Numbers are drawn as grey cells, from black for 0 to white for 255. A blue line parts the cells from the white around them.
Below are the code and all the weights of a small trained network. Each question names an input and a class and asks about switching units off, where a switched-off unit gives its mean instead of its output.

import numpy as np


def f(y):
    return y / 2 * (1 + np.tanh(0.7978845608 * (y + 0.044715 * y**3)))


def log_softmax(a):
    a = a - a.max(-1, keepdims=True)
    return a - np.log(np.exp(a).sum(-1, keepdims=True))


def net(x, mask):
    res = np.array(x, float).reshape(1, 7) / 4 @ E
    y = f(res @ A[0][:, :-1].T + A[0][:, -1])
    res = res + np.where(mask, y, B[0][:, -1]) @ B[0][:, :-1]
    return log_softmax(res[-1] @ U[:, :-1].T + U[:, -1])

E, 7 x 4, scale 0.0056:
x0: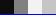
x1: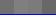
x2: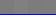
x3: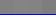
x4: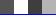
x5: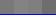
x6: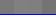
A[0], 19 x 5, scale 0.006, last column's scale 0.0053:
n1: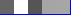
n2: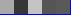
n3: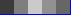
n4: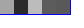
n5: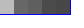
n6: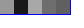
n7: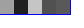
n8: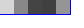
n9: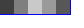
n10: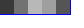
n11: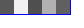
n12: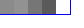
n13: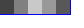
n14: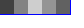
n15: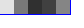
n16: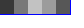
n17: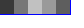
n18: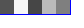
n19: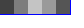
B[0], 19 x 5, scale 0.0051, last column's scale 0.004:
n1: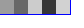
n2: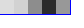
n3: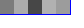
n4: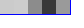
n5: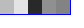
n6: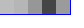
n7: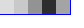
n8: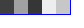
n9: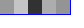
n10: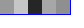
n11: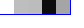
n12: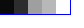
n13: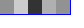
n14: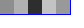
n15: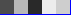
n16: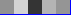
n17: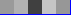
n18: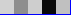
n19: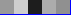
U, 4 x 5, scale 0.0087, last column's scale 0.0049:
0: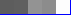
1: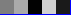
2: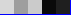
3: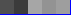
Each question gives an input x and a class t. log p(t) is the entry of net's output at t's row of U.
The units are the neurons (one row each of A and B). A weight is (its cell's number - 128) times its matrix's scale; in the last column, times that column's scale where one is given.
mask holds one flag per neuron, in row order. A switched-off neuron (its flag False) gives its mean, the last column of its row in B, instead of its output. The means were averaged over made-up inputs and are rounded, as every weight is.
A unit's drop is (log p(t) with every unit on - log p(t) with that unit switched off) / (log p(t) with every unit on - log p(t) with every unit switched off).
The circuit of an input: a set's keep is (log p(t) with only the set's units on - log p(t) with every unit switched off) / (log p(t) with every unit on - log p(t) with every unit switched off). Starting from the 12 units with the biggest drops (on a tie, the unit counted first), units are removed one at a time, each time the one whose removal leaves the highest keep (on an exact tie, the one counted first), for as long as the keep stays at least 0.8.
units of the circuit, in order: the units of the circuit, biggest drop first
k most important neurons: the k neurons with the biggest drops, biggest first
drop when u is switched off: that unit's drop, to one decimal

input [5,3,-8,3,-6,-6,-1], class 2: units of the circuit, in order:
n7; n2
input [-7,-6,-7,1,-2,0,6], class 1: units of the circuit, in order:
n15
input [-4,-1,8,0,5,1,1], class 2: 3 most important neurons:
n18; n11; n1
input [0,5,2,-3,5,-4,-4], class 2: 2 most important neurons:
n18; n11
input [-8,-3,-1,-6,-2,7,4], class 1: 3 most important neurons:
n15; n8; n5
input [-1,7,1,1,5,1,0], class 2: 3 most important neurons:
n18; n11; n1
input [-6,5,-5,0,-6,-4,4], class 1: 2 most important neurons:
n15; n8
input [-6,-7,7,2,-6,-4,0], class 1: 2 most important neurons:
n15; n8
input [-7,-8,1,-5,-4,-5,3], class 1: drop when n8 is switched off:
0.3
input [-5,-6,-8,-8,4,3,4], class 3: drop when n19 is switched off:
0.1
